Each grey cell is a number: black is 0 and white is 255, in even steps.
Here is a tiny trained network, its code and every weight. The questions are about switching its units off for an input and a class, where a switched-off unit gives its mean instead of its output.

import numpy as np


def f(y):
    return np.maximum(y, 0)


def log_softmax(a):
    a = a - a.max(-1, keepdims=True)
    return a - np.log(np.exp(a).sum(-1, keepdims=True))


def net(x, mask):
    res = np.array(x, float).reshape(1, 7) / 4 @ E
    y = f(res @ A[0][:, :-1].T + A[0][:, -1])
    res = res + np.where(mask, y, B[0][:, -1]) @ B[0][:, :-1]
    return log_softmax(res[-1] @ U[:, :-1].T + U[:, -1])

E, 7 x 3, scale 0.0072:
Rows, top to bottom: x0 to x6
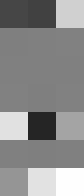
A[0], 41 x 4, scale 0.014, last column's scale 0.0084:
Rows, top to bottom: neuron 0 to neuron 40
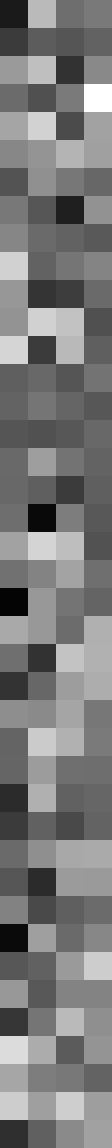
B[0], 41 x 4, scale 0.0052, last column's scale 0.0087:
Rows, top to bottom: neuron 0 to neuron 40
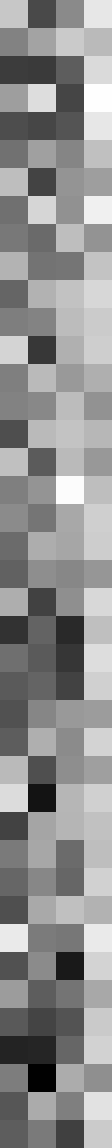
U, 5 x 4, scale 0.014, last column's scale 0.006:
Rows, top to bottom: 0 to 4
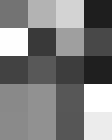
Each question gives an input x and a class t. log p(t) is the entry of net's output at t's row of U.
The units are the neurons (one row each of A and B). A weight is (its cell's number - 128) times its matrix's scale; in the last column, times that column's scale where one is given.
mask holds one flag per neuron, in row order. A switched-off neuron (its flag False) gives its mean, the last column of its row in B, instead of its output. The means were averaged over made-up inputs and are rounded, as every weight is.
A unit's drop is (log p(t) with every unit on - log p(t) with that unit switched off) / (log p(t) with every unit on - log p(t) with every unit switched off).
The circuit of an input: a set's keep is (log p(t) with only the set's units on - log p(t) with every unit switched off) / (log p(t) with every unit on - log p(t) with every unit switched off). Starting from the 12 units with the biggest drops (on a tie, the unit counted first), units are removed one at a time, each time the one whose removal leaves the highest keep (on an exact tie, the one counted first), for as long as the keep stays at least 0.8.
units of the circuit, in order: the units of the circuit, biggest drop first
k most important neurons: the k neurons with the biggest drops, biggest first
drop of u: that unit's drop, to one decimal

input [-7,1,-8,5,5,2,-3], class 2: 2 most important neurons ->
(neuron 37; neuron 22)
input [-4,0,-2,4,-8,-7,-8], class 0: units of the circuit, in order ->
(neuron 29; neuron 17; neuron 1)
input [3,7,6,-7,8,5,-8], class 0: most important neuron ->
(neuron 10)
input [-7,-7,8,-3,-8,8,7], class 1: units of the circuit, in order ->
(neuron 28; neuron 0)
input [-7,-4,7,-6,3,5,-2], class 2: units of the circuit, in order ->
(neuron 37; neuron 2)
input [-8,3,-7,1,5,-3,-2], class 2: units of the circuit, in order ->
(neuron 37; neuron 22)
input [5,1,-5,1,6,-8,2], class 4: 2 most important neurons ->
(neuron 28; neuron 0)
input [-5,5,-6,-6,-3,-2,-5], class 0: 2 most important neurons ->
(neuron 17; neuron 7)
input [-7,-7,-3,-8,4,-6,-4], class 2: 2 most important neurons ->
(neuron 37; neuron 2)
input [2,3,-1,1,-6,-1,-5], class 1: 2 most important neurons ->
(neuron 28; neuron 33)
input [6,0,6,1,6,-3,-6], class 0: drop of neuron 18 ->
0.2
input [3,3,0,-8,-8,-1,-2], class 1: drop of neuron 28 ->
0.1
